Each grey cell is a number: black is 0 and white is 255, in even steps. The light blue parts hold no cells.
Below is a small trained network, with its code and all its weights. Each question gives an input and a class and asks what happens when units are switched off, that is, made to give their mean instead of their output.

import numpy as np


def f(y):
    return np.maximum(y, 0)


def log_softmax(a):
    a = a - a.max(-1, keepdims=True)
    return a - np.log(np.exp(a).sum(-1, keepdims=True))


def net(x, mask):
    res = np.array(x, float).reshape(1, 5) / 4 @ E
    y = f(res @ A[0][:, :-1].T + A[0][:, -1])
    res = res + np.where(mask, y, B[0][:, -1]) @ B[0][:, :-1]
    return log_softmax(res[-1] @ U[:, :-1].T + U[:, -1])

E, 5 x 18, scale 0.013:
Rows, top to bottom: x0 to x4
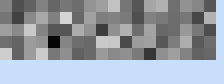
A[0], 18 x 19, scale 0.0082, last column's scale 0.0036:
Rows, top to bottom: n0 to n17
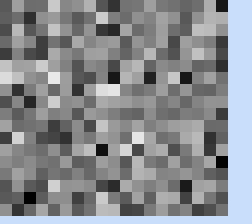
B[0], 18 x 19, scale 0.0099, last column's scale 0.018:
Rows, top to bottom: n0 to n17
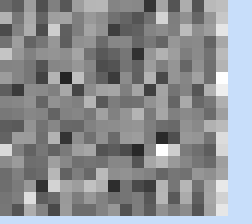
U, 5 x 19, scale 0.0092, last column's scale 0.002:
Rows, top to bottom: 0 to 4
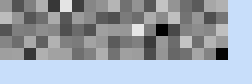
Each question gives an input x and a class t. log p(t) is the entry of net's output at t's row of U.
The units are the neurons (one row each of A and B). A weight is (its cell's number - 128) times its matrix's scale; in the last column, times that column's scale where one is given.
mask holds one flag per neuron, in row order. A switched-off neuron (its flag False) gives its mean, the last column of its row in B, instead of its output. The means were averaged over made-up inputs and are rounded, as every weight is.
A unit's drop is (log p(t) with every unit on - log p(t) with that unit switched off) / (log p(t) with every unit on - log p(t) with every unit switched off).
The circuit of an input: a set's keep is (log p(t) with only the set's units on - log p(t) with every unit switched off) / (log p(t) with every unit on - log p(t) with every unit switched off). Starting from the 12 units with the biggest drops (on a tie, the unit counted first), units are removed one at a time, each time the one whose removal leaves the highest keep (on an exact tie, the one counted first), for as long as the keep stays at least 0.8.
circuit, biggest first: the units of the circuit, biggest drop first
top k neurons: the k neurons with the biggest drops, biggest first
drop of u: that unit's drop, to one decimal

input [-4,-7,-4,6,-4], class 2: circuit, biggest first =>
(n11, n15)
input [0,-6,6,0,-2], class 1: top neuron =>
(n12)
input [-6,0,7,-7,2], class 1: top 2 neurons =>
(n6, n12)
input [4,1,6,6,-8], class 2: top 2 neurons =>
(n11, n15)
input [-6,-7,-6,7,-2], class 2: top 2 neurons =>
(n11, n15)
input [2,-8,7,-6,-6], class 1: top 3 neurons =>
(n12, n7, n16)
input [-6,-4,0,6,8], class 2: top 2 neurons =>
(n15, n12)
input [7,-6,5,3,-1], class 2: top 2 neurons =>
(n11, n15)
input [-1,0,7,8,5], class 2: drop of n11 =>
0.1
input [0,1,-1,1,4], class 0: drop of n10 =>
0.0
